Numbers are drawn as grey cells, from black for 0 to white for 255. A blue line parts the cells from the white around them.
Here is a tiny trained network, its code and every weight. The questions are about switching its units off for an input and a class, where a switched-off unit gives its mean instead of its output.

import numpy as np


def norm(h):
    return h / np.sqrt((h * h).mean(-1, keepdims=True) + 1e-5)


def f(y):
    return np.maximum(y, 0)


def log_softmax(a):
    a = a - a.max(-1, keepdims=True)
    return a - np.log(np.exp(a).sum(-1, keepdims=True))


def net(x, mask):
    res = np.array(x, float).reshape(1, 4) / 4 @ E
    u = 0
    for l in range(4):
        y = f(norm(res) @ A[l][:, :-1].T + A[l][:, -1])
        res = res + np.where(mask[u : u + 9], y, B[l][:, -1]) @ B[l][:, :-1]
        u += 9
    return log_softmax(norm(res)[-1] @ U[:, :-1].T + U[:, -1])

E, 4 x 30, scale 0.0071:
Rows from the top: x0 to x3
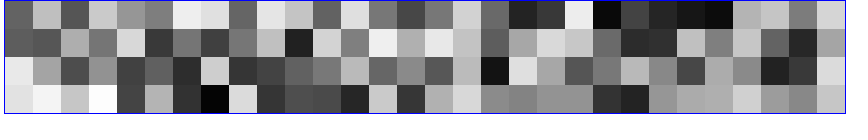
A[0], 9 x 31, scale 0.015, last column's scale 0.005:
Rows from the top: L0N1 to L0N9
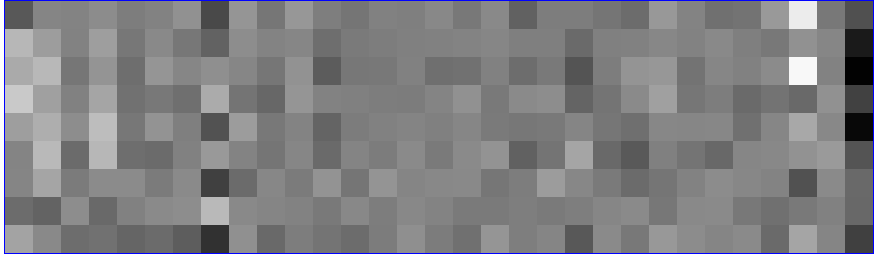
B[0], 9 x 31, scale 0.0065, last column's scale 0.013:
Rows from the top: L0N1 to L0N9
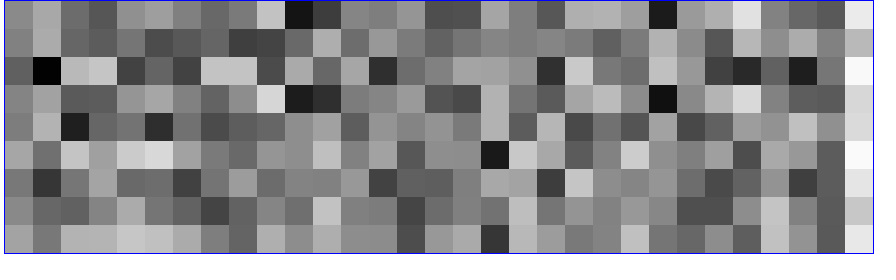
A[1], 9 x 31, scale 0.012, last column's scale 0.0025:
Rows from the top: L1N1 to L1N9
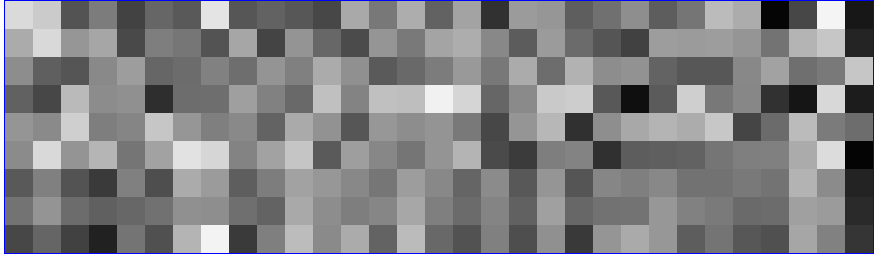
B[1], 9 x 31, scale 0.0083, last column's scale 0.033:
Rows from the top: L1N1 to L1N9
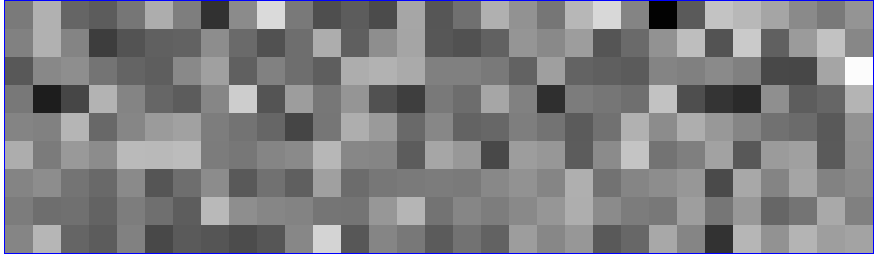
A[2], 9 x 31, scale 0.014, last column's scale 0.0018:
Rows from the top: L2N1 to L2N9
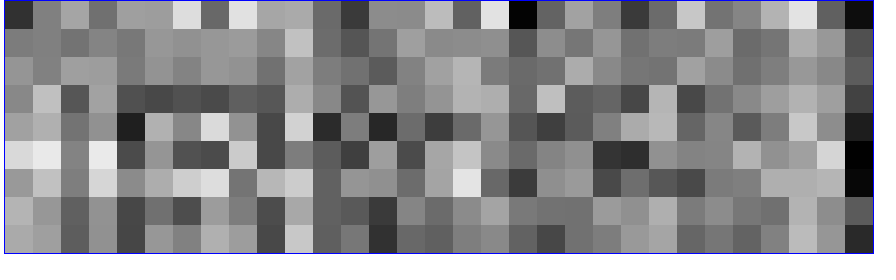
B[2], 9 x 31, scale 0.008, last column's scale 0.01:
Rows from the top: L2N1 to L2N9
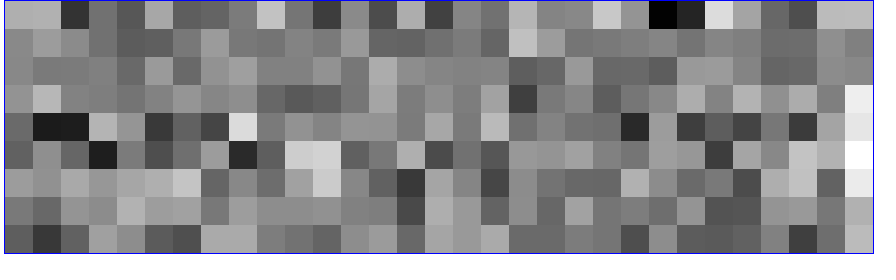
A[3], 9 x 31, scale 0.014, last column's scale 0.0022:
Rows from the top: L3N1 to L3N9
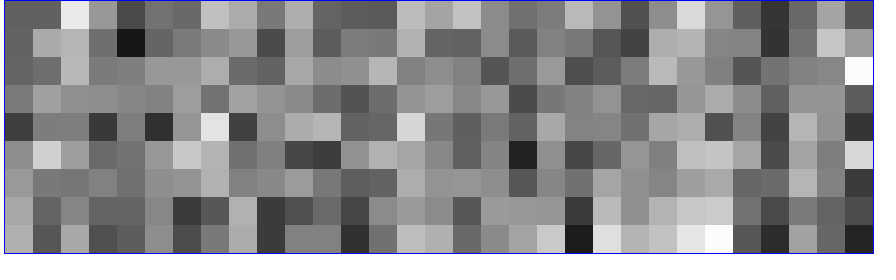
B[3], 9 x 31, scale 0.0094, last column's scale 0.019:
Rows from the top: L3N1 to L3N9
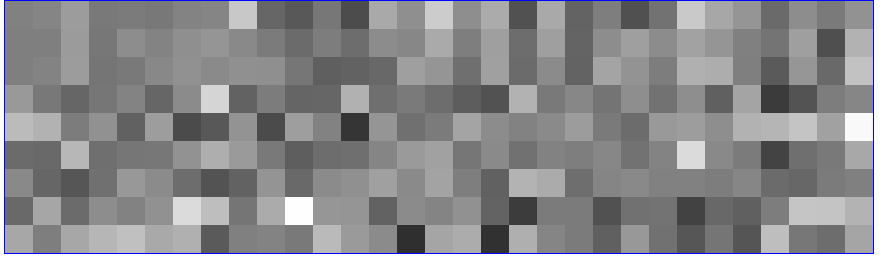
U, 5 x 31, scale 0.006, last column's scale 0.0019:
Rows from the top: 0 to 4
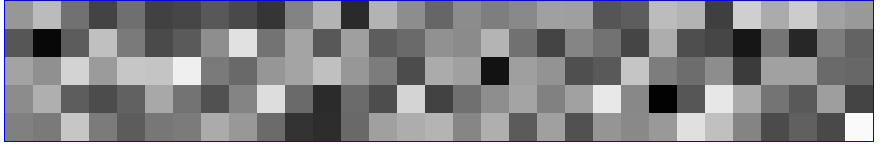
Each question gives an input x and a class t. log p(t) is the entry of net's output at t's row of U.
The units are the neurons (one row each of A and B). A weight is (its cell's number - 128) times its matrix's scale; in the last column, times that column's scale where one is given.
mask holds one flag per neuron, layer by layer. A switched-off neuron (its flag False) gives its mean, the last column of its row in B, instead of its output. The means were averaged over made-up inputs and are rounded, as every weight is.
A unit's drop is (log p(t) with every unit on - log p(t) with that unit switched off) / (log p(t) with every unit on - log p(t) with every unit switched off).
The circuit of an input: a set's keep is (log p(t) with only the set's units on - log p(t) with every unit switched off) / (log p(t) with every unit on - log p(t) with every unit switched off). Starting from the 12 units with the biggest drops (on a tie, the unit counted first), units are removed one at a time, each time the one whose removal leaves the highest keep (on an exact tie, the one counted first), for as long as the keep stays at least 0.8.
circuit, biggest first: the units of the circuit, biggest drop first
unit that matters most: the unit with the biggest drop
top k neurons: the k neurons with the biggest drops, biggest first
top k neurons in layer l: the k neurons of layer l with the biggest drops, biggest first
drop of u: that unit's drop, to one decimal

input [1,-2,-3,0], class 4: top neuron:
L0N3
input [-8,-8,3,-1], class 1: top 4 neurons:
L0N3; L0N6; L2N5; L1N3
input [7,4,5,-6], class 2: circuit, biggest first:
L1N6; L0N7
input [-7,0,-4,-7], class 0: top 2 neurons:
L0N6; L1N9
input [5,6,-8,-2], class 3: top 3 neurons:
L2N1; L0N3; L0N1
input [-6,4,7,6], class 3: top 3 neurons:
L0N4; L0N6; L1N1
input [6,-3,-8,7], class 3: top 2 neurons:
L0N1; L2N1
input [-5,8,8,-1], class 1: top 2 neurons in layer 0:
L0N1; L0N7
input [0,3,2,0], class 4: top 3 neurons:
L0N7; L0N3; L1N3
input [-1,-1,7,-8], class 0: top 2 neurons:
L1N9; L0N1
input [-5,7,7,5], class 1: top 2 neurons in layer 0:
L0N7; L0N1
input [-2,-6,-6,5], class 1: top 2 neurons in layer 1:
L1N9; L1N1
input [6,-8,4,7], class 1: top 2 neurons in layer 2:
L2N5; L2N9
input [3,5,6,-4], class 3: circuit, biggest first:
L1N1
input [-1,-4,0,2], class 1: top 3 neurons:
L0N3; L0N5; L2N5
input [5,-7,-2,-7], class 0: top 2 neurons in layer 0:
L0N7; L0N9
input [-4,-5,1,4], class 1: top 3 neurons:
L0N3; L1N9; L3N5
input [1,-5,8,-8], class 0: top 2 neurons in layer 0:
L0N1; L0N8
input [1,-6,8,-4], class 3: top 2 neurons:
L1N1; L0N4
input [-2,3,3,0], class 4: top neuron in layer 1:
L1N3
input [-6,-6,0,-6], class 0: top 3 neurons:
L1N9; L0N6; L1N4
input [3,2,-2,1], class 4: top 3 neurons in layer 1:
L1N3; L1N6; L1N1
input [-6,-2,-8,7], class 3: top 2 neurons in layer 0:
L0N1; L0N9
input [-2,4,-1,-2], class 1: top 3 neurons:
L1N4; L0N6; L0N9
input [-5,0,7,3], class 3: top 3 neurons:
L0N4; L1N1; L0N6
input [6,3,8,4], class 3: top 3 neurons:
L0N4; L1N1; L0N9
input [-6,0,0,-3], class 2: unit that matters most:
L3N9
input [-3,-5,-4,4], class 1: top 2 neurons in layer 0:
L0N3; L0N1
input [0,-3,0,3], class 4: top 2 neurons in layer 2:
L2N5; L2N7
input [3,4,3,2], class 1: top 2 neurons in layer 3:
L3N5; L3N6
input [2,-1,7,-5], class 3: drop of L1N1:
0.7
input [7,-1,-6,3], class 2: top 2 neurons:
L0N6; L2N7
